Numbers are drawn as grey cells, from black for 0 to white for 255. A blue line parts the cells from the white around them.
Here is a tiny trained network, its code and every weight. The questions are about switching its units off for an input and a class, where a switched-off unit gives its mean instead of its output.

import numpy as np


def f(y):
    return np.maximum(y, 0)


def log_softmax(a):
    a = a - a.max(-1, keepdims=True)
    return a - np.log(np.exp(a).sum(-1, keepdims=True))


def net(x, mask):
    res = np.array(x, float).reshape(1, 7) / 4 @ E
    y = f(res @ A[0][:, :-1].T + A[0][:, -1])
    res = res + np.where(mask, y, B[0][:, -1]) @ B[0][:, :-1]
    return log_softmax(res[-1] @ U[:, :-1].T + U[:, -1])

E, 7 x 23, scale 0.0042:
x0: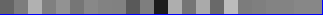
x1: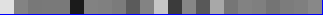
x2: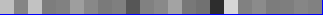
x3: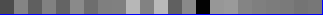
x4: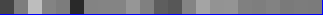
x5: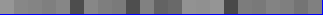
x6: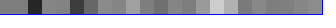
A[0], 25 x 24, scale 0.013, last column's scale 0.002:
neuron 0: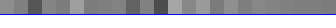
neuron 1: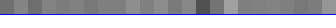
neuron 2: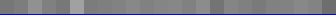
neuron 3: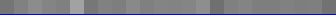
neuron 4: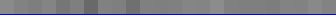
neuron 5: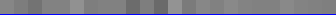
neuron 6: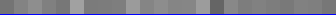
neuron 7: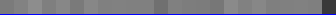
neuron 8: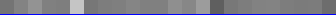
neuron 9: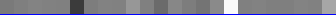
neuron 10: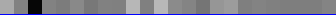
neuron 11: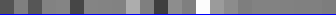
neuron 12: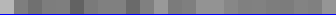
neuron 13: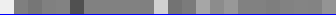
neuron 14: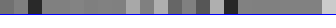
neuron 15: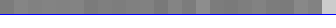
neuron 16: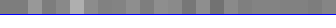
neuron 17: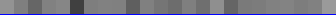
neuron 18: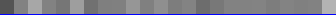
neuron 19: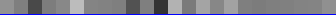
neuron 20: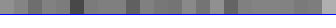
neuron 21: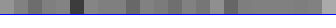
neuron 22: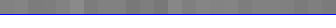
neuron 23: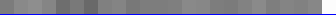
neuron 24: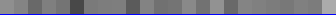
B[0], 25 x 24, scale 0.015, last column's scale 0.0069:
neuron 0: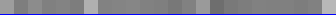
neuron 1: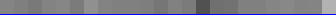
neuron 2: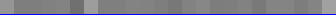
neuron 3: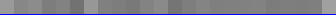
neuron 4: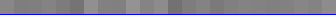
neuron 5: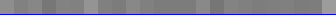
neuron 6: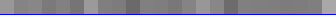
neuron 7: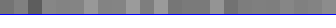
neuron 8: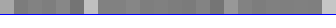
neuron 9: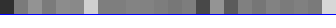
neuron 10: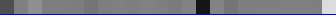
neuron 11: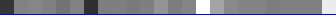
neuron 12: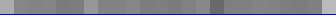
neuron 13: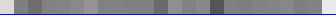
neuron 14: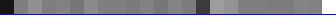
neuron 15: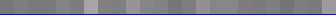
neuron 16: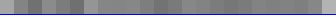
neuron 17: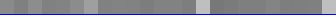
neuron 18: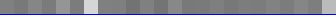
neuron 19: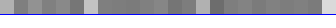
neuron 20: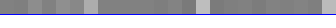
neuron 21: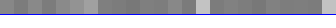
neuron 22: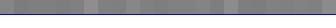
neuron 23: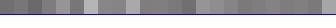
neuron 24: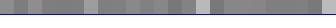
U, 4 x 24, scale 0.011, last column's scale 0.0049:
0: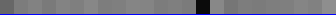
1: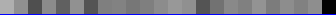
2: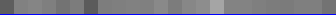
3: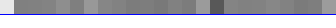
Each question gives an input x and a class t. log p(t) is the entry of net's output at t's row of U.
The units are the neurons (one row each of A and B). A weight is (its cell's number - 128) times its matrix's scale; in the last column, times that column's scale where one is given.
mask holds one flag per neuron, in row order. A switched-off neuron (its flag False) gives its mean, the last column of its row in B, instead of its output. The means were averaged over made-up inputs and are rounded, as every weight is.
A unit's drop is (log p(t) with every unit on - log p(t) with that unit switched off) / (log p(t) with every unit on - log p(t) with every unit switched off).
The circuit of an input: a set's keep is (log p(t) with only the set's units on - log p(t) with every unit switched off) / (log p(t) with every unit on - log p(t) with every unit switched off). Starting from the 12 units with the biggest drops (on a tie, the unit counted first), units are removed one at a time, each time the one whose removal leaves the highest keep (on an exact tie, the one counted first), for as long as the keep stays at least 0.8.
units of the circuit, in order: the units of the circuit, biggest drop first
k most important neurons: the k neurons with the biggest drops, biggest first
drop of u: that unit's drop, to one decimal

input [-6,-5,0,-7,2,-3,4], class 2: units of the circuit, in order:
neuron 11
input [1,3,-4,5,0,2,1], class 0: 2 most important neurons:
neuron 11; neuron 14
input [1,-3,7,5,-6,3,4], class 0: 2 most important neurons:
neuron 10; neuron 13
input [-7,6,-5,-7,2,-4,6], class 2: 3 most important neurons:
neuron 14; neuron 11; neuron 10
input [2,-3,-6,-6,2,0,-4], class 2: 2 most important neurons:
neuron 11; neuron 13
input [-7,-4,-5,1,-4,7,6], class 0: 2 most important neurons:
neuron 10; neuron 14
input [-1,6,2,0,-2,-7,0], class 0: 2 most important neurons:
neuron 10; neuron 19
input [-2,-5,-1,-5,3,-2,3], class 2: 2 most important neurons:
neuron 11; neuron 13
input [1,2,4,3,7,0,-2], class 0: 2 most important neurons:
neuron 11; neuron 9
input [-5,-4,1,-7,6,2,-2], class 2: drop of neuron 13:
0.5
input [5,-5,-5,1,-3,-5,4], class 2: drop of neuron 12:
0.1
